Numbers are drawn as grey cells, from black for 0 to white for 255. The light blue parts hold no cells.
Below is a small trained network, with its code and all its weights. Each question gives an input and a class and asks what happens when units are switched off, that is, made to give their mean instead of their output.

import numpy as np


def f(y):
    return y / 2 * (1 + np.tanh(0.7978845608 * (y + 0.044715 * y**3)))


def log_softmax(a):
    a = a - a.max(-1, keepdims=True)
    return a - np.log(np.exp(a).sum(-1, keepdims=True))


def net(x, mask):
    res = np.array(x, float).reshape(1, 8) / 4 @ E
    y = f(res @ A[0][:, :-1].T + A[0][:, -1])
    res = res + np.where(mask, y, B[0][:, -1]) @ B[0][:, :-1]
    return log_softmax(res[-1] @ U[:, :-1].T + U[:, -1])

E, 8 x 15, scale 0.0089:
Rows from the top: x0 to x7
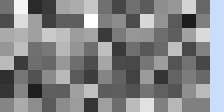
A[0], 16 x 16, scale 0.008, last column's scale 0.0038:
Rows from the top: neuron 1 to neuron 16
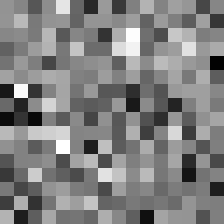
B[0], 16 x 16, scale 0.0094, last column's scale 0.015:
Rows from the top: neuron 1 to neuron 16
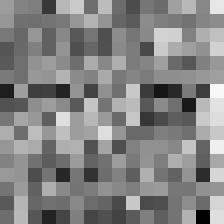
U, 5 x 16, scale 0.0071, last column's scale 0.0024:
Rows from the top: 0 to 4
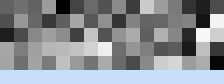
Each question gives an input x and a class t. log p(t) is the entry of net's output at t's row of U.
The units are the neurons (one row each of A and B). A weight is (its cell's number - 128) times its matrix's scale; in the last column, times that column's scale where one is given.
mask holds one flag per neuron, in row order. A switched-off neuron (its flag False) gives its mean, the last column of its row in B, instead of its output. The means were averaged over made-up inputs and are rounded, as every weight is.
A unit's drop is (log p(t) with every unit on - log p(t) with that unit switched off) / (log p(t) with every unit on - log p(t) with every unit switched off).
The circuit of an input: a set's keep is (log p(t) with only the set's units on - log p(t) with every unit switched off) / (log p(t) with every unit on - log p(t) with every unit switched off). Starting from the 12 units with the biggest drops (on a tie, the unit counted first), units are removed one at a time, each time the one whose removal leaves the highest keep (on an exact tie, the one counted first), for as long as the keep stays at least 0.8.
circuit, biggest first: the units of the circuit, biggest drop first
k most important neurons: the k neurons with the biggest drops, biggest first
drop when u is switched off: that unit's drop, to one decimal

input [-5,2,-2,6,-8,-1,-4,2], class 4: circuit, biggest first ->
(neuron 7)
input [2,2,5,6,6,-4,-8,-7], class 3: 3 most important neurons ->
(neuron 10; neuron 4; neuron 3)
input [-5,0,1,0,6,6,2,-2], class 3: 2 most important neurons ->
(neuron 8; neuron 4)
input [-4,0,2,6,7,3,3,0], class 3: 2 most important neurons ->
(neuron 7; neuron 8)
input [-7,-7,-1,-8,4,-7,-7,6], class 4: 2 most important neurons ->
(neuron 7; neuron 3)
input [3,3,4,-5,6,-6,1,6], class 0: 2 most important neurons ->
(neuron 9; neuron 8)
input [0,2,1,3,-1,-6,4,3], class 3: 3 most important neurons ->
(neuron 16; neuron 13; neuron 7)
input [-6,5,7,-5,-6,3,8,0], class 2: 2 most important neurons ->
(neuron 8; neuron 16)
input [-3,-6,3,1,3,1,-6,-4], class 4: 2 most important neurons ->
(neuron 7; neuron 10)
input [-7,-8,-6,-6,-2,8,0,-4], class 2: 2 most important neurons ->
(neuron 8; neuron 9)
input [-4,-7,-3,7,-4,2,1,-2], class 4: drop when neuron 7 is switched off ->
0.6
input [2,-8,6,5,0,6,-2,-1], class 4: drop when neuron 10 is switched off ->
0.3
